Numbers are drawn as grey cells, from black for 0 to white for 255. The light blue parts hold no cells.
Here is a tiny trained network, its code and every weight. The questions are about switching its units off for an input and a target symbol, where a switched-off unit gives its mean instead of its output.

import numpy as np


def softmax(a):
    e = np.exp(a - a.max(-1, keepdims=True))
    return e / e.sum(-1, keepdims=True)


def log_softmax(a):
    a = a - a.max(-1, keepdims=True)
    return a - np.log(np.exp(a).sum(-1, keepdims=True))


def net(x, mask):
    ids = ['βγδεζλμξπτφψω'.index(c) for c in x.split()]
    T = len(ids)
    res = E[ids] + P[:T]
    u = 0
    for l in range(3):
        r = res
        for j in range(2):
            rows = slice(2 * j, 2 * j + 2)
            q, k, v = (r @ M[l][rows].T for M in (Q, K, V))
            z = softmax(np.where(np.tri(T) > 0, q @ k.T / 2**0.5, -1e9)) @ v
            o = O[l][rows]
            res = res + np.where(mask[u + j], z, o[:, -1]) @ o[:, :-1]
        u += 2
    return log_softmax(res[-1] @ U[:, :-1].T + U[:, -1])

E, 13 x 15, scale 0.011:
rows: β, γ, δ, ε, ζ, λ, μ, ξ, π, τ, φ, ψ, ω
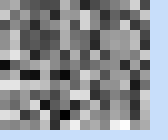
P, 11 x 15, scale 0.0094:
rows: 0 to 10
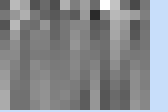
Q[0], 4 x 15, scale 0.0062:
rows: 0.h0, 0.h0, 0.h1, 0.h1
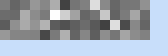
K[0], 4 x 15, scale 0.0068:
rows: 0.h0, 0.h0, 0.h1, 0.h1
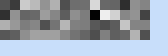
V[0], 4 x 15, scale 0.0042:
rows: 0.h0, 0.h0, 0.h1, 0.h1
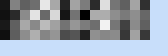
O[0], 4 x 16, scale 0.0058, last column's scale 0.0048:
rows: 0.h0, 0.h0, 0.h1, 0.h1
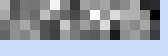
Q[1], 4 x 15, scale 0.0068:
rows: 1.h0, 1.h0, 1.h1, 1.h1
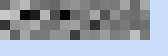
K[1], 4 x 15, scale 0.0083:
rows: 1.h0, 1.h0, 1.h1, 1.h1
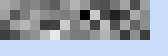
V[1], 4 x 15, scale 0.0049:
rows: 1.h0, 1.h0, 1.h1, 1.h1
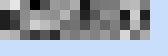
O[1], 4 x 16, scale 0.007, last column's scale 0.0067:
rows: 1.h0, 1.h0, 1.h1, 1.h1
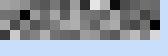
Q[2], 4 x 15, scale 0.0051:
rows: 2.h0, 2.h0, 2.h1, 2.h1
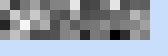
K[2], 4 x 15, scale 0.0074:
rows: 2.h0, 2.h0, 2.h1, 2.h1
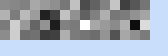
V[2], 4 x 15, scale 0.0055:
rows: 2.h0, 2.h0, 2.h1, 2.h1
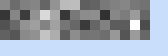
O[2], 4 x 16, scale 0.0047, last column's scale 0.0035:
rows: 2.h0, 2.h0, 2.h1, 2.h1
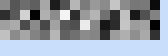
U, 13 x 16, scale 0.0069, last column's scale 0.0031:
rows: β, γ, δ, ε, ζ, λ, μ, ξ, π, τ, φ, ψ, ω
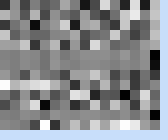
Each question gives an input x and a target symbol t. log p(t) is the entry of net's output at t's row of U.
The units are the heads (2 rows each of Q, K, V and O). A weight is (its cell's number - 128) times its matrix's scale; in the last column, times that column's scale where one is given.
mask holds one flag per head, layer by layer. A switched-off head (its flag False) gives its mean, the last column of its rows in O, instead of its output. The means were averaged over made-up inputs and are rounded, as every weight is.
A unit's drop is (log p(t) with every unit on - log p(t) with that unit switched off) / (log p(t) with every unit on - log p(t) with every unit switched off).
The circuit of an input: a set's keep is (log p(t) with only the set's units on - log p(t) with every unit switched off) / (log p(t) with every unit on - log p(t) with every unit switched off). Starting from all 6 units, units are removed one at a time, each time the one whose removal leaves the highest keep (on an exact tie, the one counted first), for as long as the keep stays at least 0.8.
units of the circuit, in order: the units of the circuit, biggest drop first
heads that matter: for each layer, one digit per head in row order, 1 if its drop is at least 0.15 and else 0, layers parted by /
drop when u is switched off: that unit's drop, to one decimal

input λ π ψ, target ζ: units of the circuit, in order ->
1.h0
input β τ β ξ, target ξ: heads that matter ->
00 / 10 / 00
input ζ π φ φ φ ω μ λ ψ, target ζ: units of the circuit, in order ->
1.h0, 0.h0
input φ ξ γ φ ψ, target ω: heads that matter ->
10 / 11 / 01
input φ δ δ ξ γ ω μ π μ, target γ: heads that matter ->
11 / 10 / 01
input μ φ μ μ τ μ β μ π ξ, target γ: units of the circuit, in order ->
1.h0, 2.h1
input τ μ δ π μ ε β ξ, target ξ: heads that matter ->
01 / 10 / 00
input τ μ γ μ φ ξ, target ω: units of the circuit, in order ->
0.h0, 1.h0, 1.h1
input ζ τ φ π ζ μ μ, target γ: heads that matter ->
10 / 10 / 01
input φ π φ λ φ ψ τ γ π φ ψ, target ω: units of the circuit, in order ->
0.h0, 1.h0
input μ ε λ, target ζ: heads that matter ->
00 / 10 / 00
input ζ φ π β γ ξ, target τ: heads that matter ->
10 / 00 / 00
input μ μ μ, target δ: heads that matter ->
11 / 10 / 11
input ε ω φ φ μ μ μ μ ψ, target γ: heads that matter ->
00 / 10 / 01
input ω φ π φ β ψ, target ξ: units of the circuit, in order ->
1.h0
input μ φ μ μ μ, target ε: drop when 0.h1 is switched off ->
0.0
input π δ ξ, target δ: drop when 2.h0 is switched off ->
0.7
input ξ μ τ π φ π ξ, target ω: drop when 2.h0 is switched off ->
-0.1
